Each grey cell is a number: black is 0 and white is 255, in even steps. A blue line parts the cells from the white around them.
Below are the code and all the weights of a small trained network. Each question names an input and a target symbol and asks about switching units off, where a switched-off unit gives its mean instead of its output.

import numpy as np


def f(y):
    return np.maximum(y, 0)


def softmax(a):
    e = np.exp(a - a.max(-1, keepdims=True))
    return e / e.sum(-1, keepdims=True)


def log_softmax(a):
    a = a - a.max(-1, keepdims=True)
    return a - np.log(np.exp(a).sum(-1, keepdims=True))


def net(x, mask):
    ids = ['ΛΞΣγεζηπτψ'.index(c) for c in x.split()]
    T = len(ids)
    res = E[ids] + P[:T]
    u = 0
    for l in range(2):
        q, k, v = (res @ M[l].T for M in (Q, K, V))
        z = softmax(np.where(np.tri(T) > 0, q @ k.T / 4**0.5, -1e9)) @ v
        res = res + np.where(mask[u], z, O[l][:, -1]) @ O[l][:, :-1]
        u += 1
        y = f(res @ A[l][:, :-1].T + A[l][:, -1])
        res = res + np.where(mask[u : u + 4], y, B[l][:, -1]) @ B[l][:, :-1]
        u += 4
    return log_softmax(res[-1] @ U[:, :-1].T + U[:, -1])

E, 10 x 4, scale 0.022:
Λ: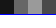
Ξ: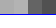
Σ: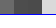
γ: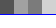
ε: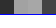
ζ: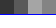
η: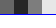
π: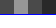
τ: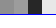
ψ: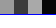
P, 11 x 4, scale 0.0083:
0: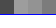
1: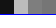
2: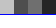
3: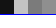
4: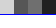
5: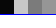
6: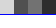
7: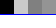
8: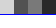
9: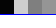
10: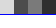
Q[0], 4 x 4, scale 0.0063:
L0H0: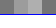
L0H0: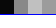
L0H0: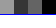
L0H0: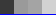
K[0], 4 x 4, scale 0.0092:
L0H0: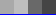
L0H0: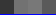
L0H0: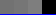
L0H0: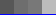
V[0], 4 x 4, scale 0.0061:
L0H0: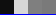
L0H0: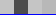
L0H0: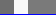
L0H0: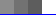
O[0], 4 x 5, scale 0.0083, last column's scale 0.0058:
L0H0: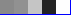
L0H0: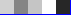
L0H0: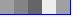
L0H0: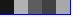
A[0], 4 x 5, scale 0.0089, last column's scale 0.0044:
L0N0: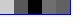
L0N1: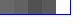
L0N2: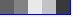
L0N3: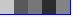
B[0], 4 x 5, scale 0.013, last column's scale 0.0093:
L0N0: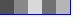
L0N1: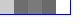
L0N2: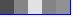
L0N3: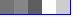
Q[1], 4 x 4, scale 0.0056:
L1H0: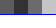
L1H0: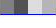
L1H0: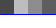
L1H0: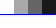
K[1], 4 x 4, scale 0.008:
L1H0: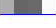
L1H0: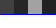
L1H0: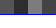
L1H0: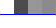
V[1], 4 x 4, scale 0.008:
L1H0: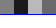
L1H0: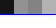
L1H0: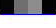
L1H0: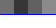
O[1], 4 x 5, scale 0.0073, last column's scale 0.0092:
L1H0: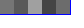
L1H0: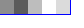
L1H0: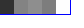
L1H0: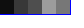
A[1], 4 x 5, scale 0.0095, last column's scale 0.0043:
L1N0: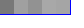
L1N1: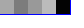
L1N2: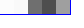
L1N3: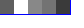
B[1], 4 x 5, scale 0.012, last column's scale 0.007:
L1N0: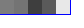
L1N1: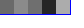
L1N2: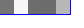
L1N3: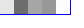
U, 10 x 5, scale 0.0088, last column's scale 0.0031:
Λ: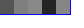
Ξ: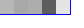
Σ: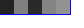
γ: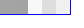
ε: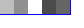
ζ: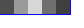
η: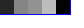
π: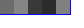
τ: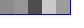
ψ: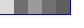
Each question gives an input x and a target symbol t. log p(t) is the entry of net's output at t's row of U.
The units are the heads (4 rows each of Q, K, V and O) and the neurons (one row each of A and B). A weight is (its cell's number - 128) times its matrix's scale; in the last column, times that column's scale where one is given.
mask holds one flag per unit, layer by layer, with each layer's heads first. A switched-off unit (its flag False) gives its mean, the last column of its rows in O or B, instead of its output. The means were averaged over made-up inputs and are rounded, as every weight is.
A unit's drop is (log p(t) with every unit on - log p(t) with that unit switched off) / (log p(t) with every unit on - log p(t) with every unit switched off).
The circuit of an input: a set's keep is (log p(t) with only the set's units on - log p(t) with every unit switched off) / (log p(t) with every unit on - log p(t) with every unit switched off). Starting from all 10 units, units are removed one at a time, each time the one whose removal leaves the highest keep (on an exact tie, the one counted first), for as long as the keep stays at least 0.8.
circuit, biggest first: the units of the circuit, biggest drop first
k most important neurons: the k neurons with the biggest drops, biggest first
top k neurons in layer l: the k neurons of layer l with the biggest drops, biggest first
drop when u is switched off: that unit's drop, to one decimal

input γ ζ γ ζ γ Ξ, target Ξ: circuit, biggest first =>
L1N2; L1H0; L1N3
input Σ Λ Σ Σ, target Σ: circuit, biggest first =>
L1N3; L0H0
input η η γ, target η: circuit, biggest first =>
L1H0; L0H0; L1N3
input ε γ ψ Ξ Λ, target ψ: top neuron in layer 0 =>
L0N3
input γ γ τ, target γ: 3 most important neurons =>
L0N0; L0N3; L1N2
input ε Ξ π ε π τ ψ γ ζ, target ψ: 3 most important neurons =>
L0N3; L0N0; L0N2
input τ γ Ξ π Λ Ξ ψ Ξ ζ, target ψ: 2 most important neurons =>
L0N0; L0N3
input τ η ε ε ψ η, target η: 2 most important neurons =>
L0N2; L1N3
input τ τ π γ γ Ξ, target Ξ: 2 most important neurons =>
L1N2; L1N3
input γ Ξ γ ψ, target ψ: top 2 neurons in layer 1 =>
L1N1; L1N2
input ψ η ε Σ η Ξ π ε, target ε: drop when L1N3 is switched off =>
0.5
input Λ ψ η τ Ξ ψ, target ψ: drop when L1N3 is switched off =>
-0.1
